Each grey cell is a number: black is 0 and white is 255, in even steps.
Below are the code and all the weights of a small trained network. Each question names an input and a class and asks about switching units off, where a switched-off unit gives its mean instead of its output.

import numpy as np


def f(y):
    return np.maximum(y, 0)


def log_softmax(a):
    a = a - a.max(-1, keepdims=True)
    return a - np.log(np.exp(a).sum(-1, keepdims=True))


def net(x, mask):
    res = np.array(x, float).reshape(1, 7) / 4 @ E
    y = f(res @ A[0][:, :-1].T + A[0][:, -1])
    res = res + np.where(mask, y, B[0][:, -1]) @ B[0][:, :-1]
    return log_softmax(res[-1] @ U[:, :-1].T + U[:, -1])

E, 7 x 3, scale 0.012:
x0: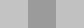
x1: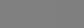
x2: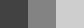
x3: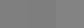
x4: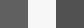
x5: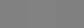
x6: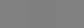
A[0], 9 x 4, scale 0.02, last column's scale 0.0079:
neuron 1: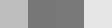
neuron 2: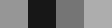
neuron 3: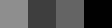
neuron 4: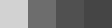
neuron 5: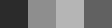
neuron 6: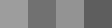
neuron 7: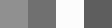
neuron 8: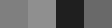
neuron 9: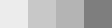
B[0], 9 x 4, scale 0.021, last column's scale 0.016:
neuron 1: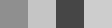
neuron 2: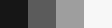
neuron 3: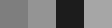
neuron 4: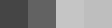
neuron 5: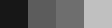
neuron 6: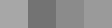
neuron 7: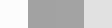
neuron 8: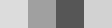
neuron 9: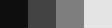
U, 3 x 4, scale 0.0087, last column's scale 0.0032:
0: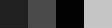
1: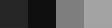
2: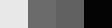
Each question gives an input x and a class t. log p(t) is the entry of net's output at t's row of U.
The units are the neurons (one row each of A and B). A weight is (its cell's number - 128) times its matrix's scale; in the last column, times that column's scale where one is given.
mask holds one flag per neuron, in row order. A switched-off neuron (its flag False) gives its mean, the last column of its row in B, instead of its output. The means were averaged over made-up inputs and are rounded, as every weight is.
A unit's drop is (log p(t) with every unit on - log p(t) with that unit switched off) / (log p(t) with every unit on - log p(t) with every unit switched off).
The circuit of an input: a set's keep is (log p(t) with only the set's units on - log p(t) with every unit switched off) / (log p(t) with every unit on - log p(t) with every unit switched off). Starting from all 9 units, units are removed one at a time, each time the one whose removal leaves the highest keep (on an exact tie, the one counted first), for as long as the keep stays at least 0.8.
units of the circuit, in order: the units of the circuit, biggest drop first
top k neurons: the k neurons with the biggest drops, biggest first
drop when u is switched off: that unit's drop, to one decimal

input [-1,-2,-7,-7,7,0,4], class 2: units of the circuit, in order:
[neuron 8]
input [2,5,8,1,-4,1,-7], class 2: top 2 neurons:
[neuron 7; neuron 9]
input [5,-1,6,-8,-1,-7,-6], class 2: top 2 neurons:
[neuron 7; neuron 2]
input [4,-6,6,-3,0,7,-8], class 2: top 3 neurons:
[neuron 7; neuron 2; neuron 4]
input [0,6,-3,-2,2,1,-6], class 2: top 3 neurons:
[neuron 2; neuron 5; neuron 9]
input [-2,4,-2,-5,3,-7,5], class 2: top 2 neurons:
[neuron 9; neuron 2]
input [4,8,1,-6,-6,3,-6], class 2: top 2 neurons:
[neuron 7; neuron 5]
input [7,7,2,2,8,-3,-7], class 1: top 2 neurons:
[neuron 9; neuron 1]
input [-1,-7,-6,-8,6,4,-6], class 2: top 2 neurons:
[neuron 8; neuron 2]
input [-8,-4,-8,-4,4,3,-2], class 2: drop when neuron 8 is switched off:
0.3
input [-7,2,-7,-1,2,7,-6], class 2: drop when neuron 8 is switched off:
0.5
